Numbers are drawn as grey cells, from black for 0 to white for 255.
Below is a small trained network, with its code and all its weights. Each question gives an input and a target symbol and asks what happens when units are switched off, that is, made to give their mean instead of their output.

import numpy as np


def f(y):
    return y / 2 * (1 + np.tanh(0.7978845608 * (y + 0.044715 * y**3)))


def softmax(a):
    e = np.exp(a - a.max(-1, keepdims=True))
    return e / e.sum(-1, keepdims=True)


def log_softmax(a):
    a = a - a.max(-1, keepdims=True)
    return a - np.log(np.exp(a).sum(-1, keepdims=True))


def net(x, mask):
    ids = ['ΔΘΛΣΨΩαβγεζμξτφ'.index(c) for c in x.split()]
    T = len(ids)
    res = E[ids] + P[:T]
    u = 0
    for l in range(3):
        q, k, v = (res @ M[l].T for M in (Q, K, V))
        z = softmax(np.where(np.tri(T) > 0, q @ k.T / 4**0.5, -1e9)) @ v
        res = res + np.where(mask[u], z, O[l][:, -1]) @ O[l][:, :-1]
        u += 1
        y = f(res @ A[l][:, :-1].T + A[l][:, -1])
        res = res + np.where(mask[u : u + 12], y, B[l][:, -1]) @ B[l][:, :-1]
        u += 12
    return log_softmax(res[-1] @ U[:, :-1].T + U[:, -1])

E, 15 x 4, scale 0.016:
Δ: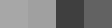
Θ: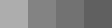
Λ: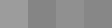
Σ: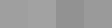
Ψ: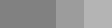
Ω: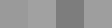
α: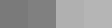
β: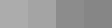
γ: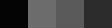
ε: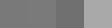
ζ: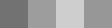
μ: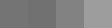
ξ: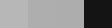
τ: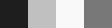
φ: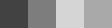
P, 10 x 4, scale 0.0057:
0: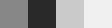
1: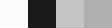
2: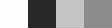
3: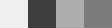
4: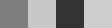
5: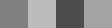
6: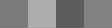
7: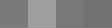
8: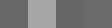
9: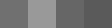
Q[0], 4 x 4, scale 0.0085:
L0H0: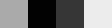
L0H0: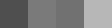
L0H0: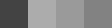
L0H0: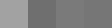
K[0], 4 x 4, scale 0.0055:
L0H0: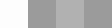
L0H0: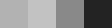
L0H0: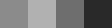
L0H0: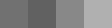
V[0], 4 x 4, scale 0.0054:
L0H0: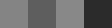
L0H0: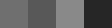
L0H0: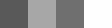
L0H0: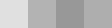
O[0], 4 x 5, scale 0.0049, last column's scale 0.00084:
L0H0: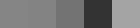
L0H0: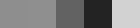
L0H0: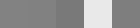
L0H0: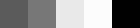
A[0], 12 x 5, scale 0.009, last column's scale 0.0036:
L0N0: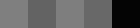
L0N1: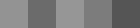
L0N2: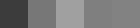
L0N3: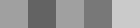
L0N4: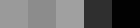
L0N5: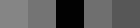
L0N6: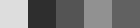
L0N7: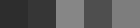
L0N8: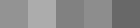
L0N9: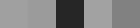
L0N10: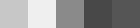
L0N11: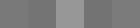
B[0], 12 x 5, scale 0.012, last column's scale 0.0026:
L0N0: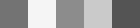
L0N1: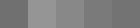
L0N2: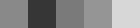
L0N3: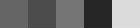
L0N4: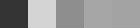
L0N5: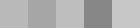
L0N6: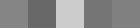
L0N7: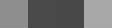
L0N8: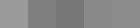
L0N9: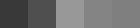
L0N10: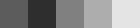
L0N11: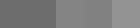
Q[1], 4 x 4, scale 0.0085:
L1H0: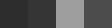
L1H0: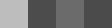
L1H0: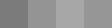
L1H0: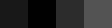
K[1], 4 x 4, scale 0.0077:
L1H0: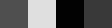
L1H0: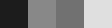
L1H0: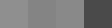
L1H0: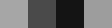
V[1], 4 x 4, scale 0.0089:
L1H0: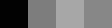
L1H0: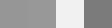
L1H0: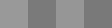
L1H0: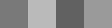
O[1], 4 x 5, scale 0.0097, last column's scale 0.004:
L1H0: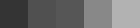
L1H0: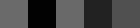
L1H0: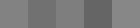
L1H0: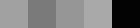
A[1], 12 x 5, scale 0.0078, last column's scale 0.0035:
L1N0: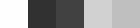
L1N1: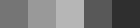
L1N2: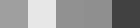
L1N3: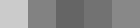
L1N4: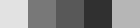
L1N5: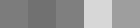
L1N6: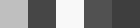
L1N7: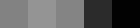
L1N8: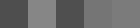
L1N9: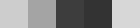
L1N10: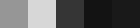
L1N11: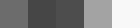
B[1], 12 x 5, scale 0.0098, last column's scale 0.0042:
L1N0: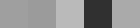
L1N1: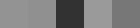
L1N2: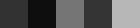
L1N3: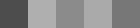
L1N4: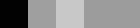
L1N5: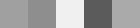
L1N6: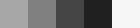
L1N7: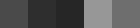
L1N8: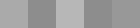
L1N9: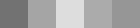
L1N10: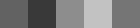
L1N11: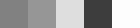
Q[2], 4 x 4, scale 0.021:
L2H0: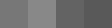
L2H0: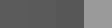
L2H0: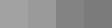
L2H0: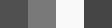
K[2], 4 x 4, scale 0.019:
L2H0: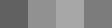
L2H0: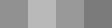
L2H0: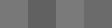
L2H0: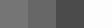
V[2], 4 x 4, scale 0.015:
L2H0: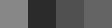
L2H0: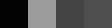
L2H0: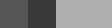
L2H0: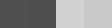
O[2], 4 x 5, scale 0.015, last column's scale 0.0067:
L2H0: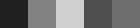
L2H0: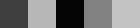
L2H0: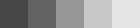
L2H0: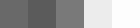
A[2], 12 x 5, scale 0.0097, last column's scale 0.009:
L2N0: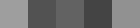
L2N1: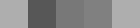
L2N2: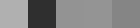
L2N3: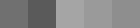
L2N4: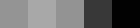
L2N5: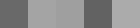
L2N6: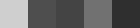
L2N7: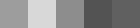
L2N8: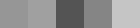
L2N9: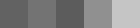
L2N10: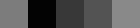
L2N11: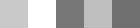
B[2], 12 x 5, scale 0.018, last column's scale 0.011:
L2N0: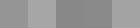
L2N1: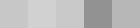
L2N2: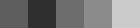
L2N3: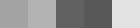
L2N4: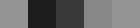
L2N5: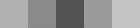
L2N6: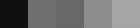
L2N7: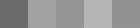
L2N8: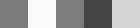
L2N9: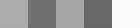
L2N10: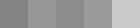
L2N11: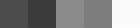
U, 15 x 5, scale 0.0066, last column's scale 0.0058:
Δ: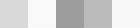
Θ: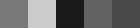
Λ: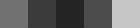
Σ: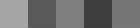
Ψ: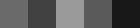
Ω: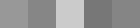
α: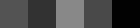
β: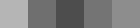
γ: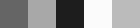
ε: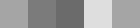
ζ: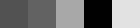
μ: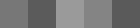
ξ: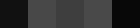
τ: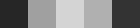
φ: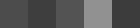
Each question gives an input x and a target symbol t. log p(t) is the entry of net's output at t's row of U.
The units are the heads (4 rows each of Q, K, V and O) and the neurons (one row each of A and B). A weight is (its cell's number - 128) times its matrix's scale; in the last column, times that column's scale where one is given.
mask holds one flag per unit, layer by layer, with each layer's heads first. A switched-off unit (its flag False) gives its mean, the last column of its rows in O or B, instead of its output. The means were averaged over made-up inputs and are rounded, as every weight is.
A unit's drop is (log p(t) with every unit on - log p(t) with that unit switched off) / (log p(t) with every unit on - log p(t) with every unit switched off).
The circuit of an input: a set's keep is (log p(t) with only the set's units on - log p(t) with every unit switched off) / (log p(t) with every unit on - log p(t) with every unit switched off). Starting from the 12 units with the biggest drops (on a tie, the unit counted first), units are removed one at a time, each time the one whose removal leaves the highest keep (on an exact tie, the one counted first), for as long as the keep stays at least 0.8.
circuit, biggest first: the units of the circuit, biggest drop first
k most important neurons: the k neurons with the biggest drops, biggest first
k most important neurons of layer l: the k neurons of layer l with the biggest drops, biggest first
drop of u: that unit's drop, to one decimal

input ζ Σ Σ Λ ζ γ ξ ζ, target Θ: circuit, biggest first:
L1H0, L2H0
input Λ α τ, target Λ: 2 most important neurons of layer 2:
L2N4, L2N5
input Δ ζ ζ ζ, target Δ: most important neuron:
L2N0
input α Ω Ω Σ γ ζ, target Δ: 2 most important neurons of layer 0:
L0N5, L0N7
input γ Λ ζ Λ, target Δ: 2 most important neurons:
L1N0, L1N11
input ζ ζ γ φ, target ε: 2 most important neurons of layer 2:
L2N2, L2N1
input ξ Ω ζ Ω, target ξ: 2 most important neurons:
L0N4, L1N6
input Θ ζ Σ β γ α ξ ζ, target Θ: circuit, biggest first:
L2H0, L1H0
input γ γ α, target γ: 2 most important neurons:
L1N2, L1N9
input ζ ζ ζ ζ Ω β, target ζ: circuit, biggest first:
L1H0, L2H0
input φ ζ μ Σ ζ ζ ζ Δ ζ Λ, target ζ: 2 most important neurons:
L1N11, L0N7
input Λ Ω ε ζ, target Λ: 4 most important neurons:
L2N4, L1N6, L0N6, L2N5
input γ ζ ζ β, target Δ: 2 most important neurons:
L1N0, L1N11
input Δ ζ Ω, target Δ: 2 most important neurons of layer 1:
L1N6, L1N4
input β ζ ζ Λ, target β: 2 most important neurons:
L2N4, L1N6
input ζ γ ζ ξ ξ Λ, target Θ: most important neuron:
L0N10
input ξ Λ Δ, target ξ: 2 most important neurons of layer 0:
L0N6, L0N4
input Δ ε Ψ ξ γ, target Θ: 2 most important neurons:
L0N4, L1N7
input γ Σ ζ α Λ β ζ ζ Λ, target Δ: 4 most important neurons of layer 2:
L2N11, L2N2, L2N6, L2N4
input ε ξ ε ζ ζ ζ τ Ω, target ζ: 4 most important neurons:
L1N0, L1N5, L1N11, L0N7
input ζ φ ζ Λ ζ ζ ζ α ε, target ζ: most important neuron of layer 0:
L0N7
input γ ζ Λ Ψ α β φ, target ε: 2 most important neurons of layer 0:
L0N7, L0N2
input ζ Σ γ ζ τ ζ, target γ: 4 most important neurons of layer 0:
L0N10, L0N7, L0N2, L0N3
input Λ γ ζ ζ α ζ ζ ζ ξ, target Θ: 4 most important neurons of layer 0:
L0N10, L0N4, L0N7, L0N2
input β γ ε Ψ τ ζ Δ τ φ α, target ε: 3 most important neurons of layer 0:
L0N7, L0N2, L0N6
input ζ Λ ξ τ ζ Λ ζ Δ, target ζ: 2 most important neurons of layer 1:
L1N0, L1N11
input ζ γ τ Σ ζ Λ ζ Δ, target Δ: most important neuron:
L1N2
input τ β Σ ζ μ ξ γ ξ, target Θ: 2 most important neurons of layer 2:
L2N8, L2N2
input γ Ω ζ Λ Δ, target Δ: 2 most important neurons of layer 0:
L0N5, L0N3
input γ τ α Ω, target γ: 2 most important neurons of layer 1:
L1N6, L1N0
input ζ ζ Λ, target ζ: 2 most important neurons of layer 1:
L1N6, L1N4
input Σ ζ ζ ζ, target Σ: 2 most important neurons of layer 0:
L0N10, L0N4
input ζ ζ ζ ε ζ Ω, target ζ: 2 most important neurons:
L0N7, L2N1
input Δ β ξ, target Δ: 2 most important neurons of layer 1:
L1N4, L1N6
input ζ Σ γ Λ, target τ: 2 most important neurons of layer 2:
L2N6, L2N1
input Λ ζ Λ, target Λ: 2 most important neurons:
L2N4, L1N6
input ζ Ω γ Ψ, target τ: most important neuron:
L2N6
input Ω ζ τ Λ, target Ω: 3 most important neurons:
L2N2, L1N6, L2N1
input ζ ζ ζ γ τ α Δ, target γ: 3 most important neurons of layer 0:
L0N10, L0N7, L0N5
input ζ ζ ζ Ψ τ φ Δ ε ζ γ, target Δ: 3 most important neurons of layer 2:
L2N11, L2N2, L2N6
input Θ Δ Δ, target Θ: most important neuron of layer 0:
L0N6
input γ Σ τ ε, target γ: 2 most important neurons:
L1N11, L1N0
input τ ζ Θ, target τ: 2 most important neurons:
L1N6, L2N10
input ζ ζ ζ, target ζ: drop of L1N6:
0.2
